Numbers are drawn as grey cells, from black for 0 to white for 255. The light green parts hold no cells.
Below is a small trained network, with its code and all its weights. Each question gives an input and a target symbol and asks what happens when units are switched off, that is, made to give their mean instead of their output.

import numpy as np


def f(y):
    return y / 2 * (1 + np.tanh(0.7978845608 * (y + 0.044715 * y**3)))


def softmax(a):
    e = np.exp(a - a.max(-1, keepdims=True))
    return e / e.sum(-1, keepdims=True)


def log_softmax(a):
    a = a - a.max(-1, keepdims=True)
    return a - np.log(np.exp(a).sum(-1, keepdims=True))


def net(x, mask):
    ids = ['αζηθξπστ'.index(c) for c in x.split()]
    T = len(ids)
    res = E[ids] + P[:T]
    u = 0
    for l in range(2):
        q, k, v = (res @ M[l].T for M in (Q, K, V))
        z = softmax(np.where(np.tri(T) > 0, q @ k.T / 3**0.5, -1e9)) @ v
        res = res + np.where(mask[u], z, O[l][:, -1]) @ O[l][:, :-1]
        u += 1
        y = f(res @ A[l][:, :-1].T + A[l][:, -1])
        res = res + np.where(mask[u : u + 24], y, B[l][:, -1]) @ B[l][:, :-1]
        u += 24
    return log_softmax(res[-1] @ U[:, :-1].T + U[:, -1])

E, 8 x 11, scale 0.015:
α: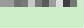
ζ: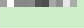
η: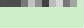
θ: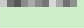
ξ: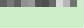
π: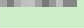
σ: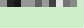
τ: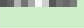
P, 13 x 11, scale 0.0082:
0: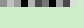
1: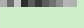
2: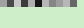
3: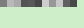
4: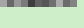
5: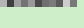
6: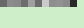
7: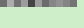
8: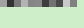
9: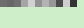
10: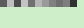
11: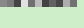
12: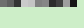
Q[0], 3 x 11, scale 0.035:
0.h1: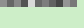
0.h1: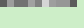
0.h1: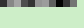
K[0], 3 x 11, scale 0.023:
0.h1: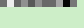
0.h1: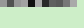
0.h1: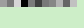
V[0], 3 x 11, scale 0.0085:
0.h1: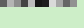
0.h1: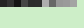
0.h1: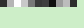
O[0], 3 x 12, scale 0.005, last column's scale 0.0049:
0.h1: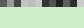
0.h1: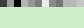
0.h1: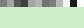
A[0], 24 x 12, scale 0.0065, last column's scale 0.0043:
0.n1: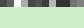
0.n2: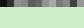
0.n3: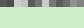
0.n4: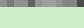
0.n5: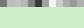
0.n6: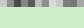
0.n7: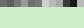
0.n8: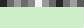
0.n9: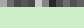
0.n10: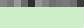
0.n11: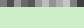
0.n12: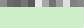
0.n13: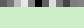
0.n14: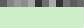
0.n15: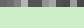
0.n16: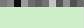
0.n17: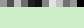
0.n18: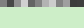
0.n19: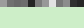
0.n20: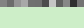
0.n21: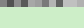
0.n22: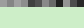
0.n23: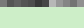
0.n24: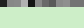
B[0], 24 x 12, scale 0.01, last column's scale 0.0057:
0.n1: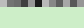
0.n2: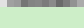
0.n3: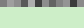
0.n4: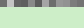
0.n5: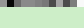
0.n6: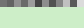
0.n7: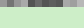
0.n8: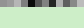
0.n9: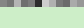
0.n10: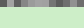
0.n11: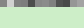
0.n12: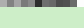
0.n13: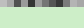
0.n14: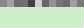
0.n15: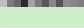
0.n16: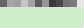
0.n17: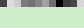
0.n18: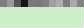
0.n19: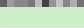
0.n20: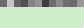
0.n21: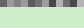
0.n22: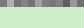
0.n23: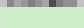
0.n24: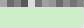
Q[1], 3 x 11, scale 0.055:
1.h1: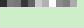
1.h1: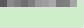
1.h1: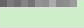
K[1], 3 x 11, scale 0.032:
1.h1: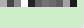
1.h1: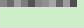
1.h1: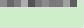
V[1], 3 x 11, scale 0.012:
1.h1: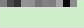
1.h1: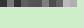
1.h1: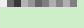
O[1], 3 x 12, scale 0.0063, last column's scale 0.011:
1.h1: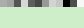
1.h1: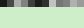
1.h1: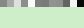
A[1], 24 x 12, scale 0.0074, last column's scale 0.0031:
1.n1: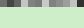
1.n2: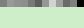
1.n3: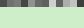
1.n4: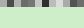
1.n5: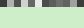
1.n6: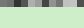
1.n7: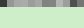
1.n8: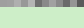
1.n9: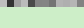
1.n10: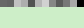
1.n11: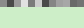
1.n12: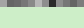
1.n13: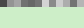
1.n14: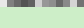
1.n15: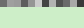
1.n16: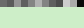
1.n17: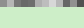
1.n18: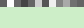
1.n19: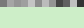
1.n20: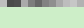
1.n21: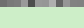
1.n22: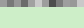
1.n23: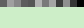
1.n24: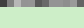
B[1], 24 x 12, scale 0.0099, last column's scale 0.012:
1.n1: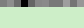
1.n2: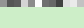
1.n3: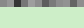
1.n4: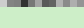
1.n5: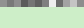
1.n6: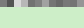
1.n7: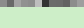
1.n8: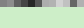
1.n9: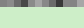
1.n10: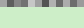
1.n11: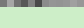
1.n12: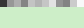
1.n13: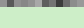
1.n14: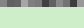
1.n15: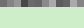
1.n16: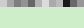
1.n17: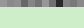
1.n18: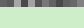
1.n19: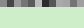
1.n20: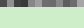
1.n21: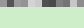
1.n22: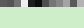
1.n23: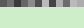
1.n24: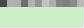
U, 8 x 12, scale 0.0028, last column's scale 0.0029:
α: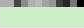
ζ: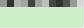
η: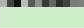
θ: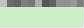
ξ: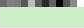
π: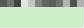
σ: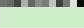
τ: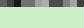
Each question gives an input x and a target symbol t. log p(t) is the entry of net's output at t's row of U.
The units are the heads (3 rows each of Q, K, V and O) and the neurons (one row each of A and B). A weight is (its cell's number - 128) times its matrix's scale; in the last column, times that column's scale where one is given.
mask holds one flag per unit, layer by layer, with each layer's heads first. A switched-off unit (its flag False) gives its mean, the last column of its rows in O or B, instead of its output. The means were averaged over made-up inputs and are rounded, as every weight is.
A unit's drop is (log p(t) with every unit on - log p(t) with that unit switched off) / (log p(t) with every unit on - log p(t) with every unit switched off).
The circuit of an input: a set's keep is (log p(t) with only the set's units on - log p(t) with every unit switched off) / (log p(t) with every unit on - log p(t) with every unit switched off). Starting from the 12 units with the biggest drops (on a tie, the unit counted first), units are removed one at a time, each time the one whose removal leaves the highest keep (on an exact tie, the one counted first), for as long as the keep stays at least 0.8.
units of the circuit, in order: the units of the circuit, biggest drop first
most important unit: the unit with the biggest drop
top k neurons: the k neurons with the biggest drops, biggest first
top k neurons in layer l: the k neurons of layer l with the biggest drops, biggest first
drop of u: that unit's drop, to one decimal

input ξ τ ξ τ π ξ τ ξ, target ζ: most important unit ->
0.h1
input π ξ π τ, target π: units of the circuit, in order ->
1.h1, 0.h1, 1.n22
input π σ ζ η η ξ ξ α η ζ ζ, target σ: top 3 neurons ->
1.n5, 1.n12, 0.n12
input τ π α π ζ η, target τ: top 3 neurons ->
1.n23, 0.n5, 0.n8
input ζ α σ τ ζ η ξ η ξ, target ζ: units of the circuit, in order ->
1.h1, 1.n16
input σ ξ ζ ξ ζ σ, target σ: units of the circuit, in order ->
1.h1, 0.h1
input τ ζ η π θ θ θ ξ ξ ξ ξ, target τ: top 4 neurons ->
1.n23, 0.n5, 0.n8, 1.n22
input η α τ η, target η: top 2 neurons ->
1.n12, 1.n24
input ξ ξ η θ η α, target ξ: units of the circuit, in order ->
1.h1, 0.h1
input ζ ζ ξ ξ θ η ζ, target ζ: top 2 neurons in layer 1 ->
1.n6, 1.n16
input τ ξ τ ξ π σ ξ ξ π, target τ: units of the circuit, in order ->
1.h1, 1.n23, 0.n8
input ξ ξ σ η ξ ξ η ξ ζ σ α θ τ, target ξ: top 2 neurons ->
0.n5, 0.n9
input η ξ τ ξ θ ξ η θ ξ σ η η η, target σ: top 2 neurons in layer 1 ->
1.n5, 1.n11
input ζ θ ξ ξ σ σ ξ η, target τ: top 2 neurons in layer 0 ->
0.n17, 0.n23
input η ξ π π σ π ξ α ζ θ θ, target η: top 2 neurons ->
1.n12, 0.n13
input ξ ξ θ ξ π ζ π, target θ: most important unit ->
1.n4
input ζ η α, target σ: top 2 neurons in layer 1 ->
1.n5, 1.n15
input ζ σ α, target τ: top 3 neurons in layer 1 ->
1.n20, 1.n1, 1.n9
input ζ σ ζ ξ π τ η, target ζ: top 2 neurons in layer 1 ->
1.n16, 1.n22
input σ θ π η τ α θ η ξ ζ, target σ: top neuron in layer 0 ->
0.n17
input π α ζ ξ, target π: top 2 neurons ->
1.n22, 0.n5
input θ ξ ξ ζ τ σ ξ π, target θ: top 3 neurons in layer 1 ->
1.n19, 1.n8, 1.n12
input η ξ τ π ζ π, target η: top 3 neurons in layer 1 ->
1.n12, 1.n24, 1.n8
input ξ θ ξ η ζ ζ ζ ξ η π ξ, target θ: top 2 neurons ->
1.n4, 0.n16
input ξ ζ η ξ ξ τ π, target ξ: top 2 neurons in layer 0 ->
0.n5, 0.n17
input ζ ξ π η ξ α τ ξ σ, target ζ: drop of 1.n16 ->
0.3
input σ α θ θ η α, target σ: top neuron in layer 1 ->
1.n2
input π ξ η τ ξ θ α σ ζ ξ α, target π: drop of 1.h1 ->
0.4
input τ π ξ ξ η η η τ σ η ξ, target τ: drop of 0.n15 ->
0.0
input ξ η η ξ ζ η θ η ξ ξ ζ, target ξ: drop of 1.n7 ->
0.1
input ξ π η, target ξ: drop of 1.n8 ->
0.2
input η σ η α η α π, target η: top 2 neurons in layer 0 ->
0.n23, 0.n2
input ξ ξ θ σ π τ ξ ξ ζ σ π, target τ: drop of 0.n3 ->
-0.1
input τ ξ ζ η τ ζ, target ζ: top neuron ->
0.n17
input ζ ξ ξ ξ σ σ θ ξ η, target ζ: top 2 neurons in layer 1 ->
1.n16, 1.n6
